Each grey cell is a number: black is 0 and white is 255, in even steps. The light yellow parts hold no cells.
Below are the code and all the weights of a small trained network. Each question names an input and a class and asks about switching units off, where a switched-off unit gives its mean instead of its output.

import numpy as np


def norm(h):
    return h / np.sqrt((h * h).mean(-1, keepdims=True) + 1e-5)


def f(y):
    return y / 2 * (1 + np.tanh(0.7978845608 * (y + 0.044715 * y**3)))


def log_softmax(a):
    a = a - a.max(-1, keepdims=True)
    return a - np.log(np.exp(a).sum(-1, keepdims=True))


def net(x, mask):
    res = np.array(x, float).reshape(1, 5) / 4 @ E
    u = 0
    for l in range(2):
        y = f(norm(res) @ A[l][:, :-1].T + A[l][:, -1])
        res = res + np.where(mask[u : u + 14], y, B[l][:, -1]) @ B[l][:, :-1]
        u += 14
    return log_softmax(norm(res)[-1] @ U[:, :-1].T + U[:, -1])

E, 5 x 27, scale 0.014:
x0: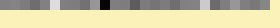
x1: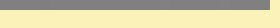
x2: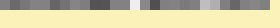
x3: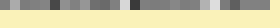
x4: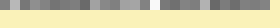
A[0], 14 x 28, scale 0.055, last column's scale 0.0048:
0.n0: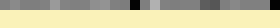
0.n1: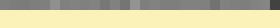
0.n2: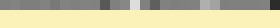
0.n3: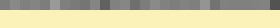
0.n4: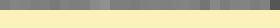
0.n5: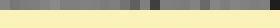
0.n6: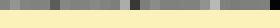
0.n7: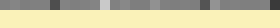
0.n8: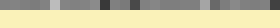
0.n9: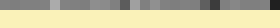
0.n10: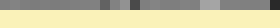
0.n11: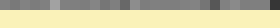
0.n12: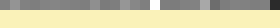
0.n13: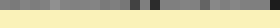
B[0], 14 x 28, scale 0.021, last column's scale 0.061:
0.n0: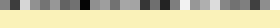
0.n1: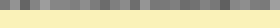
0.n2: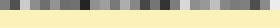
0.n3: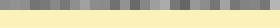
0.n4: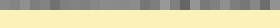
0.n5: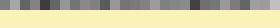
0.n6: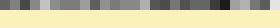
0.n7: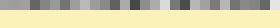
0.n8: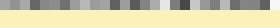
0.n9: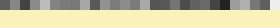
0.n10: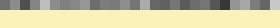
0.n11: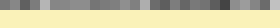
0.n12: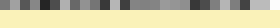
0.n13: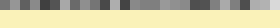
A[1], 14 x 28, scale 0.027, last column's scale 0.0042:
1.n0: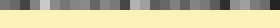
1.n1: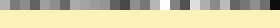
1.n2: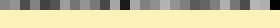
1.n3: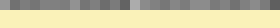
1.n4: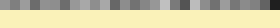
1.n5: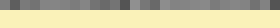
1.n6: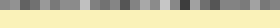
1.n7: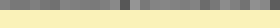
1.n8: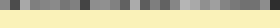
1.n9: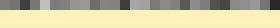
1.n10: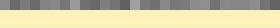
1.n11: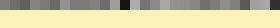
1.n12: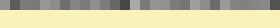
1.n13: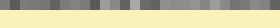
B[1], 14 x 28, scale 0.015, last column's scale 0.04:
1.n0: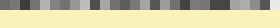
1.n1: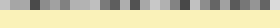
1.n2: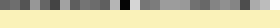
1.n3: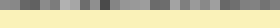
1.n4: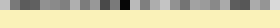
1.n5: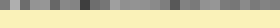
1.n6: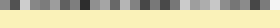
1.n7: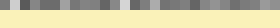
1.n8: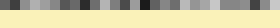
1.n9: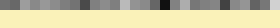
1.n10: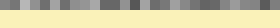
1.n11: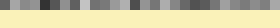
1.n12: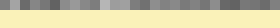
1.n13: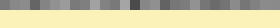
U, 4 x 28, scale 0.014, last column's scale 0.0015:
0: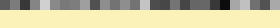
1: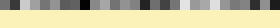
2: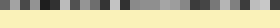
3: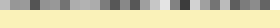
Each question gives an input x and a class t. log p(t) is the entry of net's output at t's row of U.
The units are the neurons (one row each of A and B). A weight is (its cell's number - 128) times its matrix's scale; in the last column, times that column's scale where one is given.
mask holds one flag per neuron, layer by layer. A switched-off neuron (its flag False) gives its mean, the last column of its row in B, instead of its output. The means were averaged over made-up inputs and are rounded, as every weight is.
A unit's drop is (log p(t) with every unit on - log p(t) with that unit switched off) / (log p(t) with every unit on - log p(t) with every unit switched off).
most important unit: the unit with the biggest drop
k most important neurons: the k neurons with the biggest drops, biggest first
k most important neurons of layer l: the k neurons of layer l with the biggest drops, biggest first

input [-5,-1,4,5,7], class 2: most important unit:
0.n12
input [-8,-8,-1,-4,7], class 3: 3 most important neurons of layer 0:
(0.n7; 0.n13; 0.n5)
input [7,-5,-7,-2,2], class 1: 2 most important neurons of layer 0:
(0.n0; 0.n7)
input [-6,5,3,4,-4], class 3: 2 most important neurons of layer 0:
(0.n7; 0.n12)
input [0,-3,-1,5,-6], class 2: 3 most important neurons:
(0.n13; 0.n5; 0.n9)
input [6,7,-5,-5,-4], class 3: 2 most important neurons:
(0.n8; 0.n12)
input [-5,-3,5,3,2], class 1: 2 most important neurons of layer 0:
(0.n2; 0.n8)
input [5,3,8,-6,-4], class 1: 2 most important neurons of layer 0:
(0.n2; 0.n6)
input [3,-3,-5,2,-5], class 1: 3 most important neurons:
(0.n0; 0.n12; 1.n8)
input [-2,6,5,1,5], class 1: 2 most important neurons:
(0.n2; 0.n13)
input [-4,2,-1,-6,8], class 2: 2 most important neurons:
(0.n12; 0.n6)
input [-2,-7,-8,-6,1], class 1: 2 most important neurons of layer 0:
(0.n0; 0.n6)
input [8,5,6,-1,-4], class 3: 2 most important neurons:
(0.n8; 0.n0)
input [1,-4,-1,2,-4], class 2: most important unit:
0.n13
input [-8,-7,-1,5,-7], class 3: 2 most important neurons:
(0.n7; 0.n12)
